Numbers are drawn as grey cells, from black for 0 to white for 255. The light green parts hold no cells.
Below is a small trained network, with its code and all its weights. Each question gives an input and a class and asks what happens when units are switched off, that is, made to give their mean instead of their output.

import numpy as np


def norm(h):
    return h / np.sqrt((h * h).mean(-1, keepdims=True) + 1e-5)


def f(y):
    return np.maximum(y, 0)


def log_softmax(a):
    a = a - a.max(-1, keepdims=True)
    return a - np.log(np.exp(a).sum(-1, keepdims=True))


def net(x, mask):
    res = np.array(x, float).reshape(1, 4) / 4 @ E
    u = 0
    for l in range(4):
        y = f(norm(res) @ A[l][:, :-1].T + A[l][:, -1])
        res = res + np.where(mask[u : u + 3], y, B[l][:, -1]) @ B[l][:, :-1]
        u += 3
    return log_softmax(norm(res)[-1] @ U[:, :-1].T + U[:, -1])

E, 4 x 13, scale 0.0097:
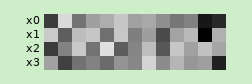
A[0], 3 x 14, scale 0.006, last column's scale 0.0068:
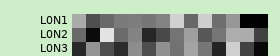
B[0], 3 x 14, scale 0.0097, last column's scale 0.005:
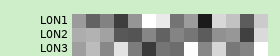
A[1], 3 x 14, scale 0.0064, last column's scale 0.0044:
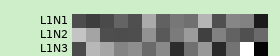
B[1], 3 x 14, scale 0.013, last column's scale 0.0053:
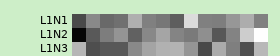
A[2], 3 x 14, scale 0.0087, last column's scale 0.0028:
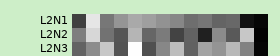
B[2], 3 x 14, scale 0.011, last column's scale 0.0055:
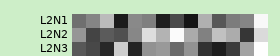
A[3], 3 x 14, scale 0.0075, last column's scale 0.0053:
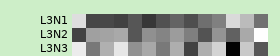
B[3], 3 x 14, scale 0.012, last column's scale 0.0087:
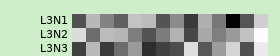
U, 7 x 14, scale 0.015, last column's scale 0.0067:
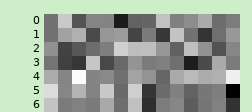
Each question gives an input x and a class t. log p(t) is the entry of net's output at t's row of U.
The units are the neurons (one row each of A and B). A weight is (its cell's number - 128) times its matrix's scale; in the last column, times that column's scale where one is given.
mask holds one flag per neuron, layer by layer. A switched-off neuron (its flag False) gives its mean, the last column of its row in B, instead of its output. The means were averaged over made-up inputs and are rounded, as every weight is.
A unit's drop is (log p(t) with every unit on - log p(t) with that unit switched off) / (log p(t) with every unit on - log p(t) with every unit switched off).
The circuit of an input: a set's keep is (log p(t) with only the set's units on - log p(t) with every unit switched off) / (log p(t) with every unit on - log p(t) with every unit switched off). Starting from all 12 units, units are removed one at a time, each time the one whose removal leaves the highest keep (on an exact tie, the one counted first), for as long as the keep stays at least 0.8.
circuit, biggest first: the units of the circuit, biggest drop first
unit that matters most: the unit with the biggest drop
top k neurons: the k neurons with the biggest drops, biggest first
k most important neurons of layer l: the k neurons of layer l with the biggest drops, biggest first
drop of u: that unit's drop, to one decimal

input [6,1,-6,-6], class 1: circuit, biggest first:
(L2N1)
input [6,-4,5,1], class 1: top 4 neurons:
(L2N1 L3N3 L1N2 L0N3)
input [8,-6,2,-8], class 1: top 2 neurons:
(L2N1 L3N3)
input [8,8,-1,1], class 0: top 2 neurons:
(L3N3 L3N1)
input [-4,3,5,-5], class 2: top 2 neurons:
(L2N2 L2N1)
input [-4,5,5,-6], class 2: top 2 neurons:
(L2N2 L0N3)
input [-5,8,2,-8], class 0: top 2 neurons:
(L3N3 L0N1)
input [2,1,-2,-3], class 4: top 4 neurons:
(L1N2 L3N2 L2N3 L3N3)
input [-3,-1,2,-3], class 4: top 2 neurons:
(L0N2 L2N1)
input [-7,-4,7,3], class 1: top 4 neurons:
(L3N1 L0N2 L1N2 L3N3)
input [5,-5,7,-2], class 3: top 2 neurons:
(L2N3 L3N3)
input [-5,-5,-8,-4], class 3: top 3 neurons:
(L1N2 L2N1 L3N3)
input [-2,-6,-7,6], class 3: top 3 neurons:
(L1N2 L3N3 L2N2)
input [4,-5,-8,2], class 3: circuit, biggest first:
(L1N2)
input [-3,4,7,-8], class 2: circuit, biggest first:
(L2N2 L1N3)
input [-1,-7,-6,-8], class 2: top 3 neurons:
(L2N2 L3N3 L1N3)
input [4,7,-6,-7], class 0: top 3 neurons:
(L3N3 L2N3 L0N1)
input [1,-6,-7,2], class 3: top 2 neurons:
(L1N2 L3N3)
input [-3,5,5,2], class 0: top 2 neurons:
(L3N3 L1N2)
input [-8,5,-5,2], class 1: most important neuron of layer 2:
(L2N3)
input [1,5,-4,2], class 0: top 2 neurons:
(L3N3 L2N3)
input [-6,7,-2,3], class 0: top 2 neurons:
(L3N3 L2N1)
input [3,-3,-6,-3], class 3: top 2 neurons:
(L1N2 L3N3)
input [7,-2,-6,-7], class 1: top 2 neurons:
(L2N1 L2N3)
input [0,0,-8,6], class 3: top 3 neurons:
(L1N2 L2N2 L1N3)
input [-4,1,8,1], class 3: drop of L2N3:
1.2
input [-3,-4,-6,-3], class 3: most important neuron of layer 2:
(L2N1)
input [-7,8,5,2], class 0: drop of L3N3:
1.0
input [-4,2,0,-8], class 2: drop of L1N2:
0.0
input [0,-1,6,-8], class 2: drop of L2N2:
0.2
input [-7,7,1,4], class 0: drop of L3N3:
1.2
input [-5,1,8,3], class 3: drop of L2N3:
1.3
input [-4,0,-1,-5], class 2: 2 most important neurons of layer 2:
(L2N2 L2N1)
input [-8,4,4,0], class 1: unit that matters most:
L3N1
